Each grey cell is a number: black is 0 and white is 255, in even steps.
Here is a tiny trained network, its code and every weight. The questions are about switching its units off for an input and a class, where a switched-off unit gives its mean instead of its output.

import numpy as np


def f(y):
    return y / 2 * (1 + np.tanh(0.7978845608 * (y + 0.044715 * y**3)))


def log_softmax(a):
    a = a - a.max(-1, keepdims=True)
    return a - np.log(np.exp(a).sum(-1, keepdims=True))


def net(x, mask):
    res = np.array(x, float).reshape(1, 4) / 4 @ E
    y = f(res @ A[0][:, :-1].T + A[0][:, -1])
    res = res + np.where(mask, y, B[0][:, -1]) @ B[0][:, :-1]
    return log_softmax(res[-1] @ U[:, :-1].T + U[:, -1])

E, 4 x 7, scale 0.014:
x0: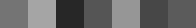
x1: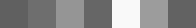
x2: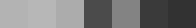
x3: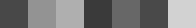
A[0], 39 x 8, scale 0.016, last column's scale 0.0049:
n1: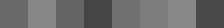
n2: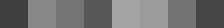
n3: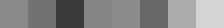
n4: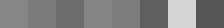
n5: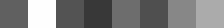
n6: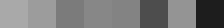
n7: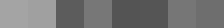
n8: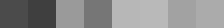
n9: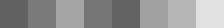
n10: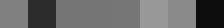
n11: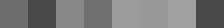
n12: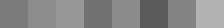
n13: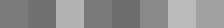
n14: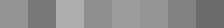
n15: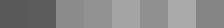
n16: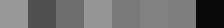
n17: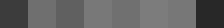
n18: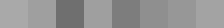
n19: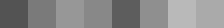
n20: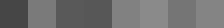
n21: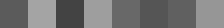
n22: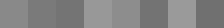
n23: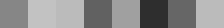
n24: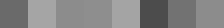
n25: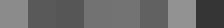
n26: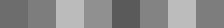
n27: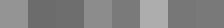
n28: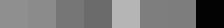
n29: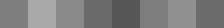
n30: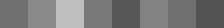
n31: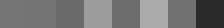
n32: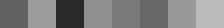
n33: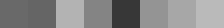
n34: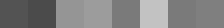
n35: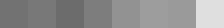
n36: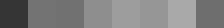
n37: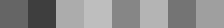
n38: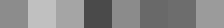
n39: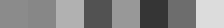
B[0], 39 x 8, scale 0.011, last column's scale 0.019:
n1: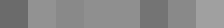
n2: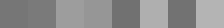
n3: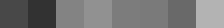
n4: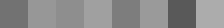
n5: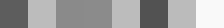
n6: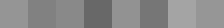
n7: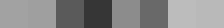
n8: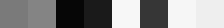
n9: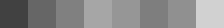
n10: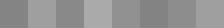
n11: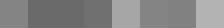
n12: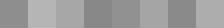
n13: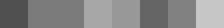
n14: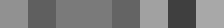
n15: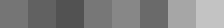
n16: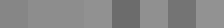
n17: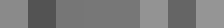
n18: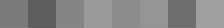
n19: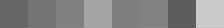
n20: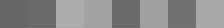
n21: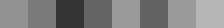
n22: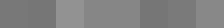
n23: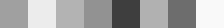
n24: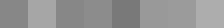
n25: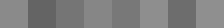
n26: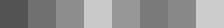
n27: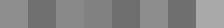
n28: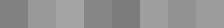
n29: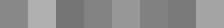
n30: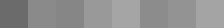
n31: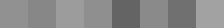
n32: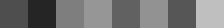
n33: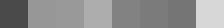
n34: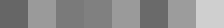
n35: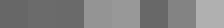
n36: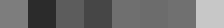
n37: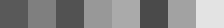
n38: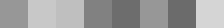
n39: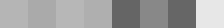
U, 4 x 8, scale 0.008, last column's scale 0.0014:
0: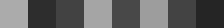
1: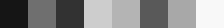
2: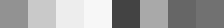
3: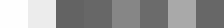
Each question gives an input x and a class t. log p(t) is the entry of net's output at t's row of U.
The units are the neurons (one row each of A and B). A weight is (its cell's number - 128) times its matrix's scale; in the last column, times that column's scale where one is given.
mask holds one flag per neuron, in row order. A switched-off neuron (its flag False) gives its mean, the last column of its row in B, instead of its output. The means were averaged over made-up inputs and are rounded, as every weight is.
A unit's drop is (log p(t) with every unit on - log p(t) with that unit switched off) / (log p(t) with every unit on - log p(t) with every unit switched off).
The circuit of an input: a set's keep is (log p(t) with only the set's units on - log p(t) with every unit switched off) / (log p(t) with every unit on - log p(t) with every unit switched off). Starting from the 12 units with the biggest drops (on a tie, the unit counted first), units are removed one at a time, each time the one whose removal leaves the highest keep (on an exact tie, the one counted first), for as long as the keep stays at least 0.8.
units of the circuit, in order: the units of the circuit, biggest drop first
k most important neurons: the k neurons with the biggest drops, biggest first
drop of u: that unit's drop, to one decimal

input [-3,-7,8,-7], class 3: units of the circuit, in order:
[n7]
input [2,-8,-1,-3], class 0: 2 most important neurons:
[n8 n37]
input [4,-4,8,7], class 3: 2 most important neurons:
[n7 n5]
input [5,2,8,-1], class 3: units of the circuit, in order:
[n7 n9]
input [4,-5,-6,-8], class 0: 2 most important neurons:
[n8 n5]
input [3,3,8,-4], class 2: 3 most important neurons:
[n8 n23 n39]
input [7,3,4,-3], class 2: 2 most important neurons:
[n8 n23]
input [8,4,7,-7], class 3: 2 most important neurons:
[n21 n7]
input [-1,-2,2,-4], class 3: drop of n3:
0.2
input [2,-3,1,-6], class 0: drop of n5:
0.1
